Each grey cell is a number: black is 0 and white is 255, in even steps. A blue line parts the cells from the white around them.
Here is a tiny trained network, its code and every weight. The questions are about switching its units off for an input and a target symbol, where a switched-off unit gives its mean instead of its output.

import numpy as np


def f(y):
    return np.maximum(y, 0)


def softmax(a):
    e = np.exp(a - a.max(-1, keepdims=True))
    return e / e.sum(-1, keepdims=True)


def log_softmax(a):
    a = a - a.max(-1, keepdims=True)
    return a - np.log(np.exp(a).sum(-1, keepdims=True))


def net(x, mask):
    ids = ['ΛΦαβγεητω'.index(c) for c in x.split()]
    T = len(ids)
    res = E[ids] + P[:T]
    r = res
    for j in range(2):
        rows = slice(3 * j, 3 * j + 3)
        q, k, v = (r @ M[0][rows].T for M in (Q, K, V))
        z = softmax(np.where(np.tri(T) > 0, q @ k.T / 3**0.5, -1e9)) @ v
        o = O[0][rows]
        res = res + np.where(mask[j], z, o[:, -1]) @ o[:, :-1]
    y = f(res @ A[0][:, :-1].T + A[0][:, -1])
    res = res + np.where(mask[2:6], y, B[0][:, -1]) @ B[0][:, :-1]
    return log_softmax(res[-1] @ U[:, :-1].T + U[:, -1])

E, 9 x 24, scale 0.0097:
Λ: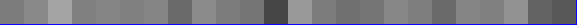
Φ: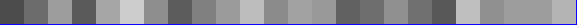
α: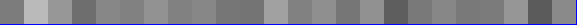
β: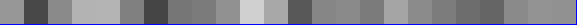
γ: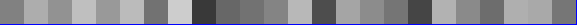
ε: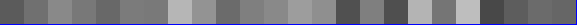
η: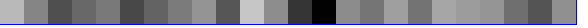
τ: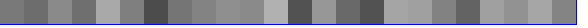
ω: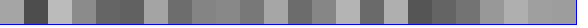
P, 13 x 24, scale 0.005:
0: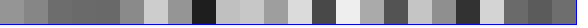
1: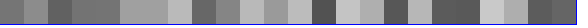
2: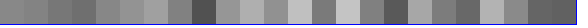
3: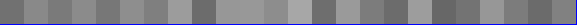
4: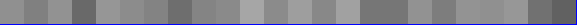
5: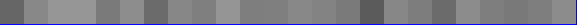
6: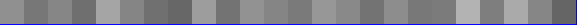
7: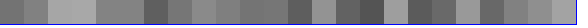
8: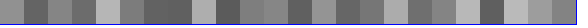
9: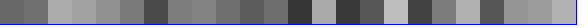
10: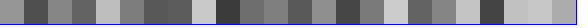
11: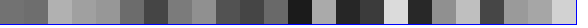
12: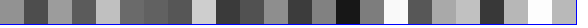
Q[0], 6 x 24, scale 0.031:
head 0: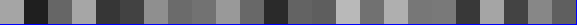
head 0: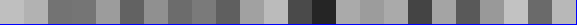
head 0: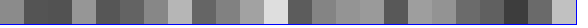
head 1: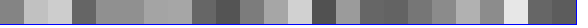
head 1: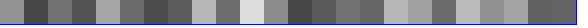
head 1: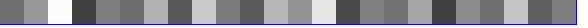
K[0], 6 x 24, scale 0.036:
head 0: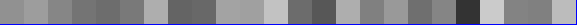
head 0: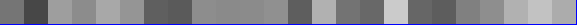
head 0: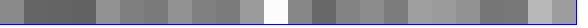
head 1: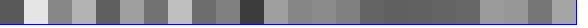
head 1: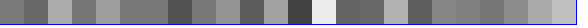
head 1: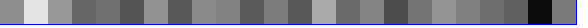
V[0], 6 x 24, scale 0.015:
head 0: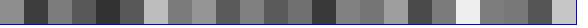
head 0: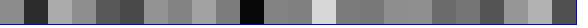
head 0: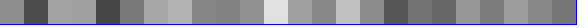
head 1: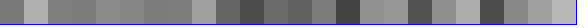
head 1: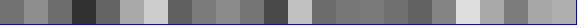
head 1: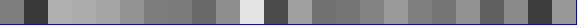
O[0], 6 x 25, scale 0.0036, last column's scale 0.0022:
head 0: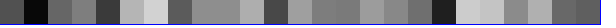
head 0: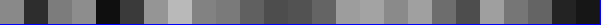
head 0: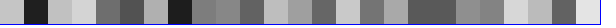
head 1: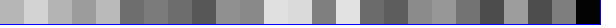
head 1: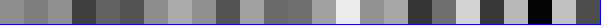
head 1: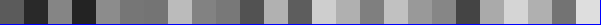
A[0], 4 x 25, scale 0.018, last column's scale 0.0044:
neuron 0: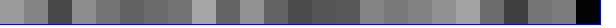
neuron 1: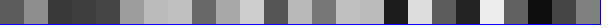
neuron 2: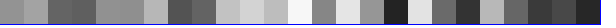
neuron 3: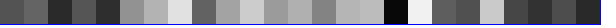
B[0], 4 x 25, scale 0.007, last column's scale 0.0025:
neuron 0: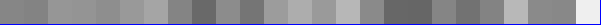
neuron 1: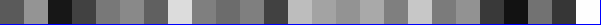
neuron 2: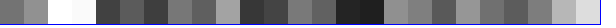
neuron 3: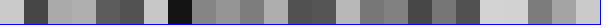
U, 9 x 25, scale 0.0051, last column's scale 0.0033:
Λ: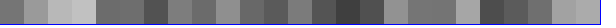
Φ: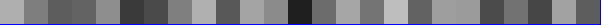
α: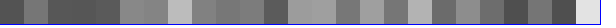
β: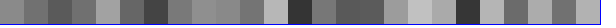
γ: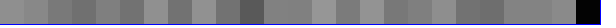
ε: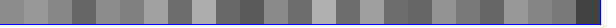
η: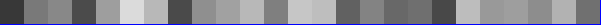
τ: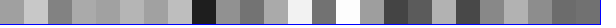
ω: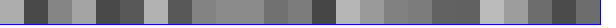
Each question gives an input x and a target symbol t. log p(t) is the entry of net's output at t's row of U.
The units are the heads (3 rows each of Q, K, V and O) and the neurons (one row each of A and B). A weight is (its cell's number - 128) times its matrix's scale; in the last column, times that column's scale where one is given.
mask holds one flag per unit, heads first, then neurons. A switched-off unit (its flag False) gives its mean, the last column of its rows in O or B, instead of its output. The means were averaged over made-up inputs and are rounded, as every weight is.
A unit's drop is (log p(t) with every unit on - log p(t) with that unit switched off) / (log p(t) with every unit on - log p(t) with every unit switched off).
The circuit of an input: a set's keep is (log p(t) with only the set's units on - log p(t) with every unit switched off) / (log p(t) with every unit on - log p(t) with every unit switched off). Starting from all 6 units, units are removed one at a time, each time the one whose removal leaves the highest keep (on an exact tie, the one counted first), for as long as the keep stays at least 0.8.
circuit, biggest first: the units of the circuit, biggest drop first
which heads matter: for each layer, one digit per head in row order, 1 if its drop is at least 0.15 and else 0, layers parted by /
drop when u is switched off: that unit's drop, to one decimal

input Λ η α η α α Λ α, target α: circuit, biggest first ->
(head 0; neuron 1)
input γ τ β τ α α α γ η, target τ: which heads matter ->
00
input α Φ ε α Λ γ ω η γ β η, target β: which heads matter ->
01
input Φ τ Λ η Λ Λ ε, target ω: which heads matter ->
10
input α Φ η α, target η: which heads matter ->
11
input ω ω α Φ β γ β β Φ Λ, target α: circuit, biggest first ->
(head 0; neuron 1)
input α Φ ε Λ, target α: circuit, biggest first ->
(neuron 1; head 0)
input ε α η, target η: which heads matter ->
11
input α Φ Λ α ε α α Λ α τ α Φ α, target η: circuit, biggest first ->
(head 0)
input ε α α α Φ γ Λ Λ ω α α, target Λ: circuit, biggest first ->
(head 1; neuron 2)
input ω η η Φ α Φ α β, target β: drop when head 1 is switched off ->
0.8
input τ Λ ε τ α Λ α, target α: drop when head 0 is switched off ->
1.2
